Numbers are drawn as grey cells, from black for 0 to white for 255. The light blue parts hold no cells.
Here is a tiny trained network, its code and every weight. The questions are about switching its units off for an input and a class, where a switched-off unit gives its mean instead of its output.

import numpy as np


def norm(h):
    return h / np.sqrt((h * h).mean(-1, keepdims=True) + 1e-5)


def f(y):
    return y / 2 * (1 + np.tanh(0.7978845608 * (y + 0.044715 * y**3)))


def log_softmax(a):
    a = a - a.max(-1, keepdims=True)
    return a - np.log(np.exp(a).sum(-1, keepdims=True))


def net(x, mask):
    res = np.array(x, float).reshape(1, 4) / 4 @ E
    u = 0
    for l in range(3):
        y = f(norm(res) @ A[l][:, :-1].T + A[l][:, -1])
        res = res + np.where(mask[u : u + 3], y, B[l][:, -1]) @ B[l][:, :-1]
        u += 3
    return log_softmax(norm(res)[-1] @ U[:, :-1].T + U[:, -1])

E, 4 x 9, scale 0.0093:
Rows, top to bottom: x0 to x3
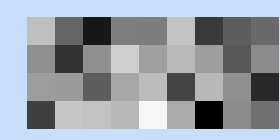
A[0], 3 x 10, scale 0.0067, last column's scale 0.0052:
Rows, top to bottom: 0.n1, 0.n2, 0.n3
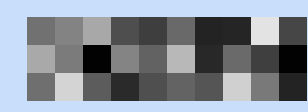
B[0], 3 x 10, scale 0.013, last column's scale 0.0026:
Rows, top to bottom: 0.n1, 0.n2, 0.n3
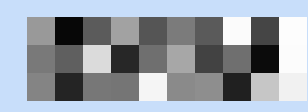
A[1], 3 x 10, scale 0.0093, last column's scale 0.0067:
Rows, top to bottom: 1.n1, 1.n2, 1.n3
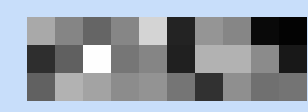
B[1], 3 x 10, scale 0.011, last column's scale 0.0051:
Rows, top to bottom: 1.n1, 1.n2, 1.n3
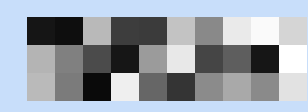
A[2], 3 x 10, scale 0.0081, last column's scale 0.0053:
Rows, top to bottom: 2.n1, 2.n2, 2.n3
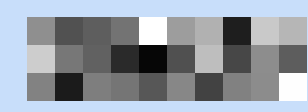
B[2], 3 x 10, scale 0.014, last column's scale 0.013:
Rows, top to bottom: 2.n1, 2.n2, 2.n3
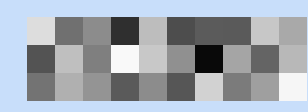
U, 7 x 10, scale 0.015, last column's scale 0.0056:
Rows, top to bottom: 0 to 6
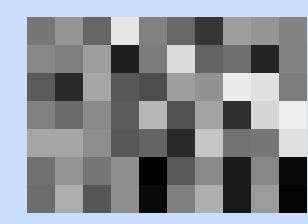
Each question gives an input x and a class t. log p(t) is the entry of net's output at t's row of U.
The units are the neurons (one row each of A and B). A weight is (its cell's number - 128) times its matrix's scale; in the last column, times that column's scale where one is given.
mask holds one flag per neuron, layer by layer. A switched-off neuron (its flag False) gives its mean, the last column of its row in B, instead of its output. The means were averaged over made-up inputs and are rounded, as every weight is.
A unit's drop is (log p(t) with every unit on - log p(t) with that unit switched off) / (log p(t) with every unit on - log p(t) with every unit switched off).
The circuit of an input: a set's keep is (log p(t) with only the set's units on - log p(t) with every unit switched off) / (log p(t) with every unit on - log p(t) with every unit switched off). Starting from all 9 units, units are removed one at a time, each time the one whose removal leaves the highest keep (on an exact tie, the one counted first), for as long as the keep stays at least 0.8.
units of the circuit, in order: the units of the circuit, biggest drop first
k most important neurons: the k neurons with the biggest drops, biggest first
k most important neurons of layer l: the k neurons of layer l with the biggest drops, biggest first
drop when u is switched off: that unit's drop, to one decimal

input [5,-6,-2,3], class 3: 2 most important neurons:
[0.n3, 1.n2]
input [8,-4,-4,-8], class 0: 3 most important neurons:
[2.n2, 1.n2, 1.n1]
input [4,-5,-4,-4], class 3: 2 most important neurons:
[0.n3, 2.n3]
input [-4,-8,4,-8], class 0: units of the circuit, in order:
[2.n2]
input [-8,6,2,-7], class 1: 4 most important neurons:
[1.n2, 1.n3, 0.n3, 2.n3]
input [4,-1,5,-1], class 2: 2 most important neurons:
[1.n1, 1.n2]
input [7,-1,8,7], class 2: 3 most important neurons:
[1.n1, 2.n2, 1.n2]
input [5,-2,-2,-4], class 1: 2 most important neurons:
[0.n2, 1.n3]
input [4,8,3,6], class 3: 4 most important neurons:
[2.n1, 2.n2, 0.n1, 1.n2]
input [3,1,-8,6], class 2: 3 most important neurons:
[0.n1, 2.n2, 2.n3]
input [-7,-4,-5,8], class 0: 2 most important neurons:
[1.n3, 0.n2]
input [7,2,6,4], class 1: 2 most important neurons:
[0.n2, 2.n2]
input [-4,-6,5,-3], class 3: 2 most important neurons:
[0.n3, 0.n1]
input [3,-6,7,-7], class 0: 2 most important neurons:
[2.n2, 0.n1]
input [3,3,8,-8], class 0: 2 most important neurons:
[2.n2, 0.n3]
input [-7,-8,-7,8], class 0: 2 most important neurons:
[1.n3, 1.n1]
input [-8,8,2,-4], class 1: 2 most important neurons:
[1.n2, 0.n3]
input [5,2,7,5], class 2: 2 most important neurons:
[1.n1, 2.n2]
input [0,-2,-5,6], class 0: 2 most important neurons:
[1.n3, 1.n1]
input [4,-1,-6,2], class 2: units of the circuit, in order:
[0.n1]
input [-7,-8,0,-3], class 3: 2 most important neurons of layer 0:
[0.n3, 0.n2]
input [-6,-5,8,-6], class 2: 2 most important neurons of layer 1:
[1.n1, 1.n3]
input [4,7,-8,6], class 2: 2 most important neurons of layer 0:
[0.n1, 0.n3]
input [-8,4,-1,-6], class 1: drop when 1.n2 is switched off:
0.9
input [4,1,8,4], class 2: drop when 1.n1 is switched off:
1.1
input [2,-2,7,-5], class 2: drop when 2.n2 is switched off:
0.0
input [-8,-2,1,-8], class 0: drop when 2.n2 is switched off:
1.1
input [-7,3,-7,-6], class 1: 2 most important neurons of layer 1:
[1.n2, 1.n3]
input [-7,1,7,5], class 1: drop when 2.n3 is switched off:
0.2
